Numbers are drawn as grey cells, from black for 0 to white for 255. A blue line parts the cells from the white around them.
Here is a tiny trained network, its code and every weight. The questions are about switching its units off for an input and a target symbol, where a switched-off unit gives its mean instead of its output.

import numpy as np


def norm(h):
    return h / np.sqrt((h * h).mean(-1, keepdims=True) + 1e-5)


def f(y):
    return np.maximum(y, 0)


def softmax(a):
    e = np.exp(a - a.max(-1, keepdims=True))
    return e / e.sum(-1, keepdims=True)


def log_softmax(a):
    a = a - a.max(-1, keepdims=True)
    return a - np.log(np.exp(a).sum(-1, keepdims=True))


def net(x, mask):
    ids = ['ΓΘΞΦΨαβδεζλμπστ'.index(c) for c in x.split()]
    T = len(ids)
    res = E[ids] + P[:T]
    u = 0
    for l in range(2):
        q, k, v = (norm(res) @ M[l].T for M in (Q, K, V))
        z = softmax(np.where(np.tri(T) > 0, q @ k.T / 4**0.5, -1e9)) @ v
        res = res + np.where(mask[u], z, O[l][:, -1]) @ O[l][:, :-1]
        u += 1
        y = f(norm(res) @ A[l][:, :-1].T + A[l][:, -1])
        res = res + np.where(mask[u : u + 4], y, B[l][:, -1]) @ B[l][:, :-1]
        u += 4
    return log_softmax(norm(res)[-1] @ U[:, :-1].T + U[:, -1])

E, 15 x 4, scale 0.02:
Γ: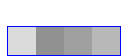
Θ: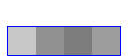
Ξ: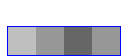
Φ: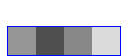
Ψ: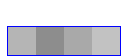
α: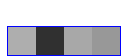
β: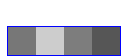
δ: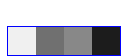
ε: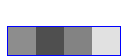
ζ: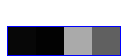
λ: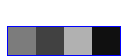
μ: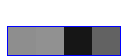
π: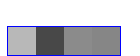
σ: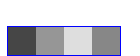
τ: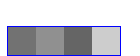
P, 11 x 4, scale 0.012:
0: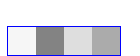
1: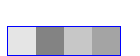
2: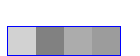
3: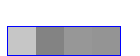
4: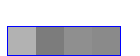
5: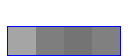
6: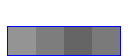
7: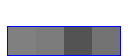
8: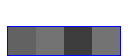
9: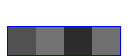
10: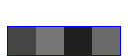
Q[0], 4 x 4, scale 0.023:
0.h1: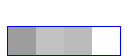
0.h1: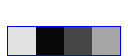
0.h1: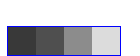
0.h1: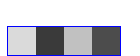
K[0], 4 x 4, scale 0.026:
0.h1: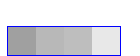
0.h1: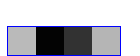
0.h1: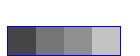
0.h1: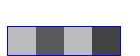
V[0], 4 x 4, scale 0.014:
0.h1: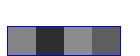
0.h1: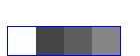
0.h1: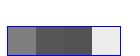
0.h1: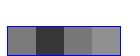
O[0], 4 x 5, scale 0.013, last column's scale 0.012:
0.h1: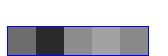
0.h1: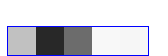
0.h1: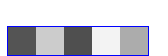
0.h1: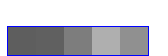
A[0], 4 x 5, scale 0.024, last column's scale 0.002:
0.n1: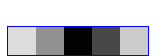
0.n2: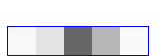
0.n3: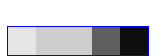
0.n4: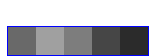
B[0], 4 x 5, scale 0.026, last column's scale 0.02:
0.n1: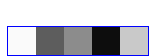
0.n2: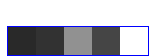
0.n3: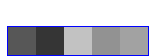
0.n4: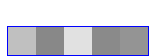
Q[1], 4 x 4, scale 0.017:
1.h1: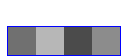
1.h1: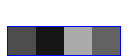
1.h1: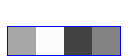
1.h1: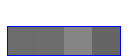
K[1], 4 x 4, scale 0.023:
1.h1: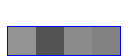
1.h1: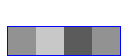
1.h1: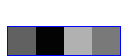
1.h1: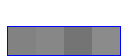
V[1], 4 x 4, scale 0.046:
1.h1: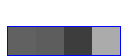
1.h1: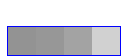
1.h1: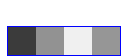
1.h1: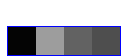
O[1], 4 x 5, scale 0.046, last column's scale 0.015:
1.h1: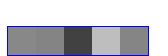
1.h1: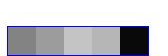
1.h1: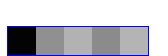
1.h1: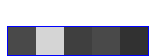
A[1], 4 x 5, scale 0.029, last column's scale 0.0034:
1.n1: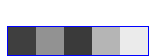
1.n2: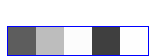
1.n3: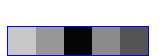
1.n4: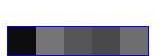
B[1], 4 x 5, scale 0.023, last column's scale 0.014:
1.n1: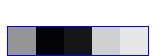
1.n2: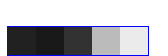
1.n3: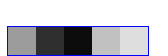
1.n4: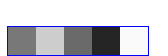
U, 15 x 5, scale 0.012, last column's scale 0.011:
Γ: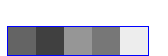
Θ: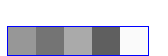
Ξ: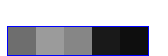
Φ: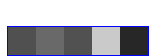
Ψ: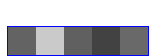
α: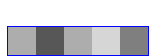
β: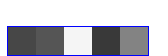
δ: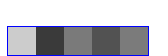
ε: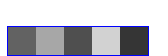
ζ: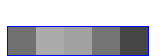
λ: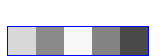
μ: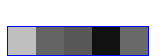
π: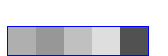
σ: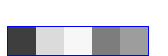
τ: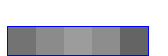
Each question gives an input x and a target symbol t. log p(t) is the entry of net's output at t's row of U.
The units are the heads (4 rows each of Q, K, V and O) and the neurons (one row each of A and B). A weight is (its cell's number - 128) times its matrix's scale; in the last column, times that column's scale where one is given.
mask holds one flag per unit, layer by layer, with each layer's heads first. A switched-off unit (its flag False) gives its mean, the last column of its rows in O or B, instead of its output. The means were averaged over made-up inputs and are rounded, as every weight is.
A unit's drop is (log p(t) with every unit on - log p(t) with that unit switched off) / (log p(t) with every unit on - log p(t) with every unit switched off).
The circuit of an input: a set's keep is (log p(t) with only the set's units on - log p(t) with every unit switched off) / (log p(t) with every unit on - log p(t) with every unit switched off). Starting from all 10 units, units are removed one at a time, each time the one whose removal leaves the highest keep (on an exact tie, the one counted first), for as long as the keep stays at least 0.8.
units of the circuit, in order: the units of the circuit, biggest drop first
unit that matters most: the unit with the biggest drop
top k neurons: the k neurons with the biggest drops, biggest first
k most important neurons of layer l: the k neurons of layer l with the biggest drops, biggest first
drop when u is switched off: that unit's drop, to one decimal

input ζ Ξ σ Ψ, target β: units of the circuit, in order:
(0.h1 0.n2 1.h1)
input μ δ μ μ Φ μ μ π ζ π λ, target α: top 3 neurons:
(0.n2 0.n1 0.n3)
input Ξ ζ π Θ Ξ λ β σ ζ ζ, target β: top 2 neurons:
(0.n4 0.n2)
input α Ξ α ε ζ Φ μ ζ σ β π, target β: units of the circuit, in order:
(1.h1 0.h1 0.n4)
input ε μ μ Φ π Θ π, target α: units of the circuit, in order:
(0.h1 0.n2 1.h1)
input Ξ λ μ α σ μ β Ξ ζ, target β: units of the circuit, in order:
(0.h1 0.n4 1.h1)
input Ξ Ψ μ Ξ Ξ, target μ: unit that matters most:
1.h1
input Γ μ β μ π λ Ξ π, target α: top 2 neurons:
(0.n3 0.n2)
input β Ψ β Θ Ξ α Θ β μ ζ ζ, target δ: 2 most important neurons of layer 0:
(0.n1 0.n3)
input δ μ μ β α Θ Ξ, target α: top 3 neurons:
(0.n3 0.n2 0.n1)
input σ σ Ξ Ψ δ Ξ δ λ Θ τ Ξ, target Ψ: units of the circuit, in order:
(0.h1 1.h1)
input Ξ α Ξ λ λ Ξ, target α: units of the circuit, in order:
(1.h1 0.n1 0.n2 0.h1)
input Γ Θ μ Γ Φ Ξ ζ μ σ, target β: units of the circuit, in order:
(0.h1 1.h1 0.n4)
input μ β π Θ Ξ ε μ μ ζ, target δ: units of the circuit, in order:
(1.h1 0.n1)
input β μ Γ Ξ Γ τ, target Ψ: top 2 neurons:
(0.n3 0.n2)
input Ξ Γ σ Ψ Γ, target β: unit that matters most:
0.h1
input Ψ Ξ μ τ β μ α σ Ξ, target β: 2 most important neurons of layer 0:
(0.n2 0.n4)
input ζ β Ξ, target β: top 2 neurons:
(0.n2 0.n3)
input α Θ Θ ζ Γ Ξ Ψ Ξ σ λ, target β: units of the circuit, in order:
(0.h1 0.n4 1.h1)
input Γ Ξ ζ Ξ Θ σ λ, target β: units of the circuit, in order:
(0.h1 1.h1 0.n4)
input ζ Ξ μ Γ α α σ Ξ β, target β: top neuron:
(0.n2)
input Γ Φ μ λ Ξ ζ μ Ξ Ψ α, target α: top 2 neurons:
(0.n2 0.n1)
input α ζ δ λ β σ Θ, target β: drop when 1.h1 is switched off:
0.5
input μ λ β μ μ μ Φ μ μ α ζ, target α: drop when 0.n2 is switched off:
1.0
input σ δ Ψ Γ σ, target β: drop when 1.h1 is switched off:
0.4
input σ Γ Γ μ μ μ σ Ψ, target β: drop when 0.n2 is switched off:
1.8
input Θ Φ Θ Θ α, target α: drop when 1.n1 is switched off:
0.0
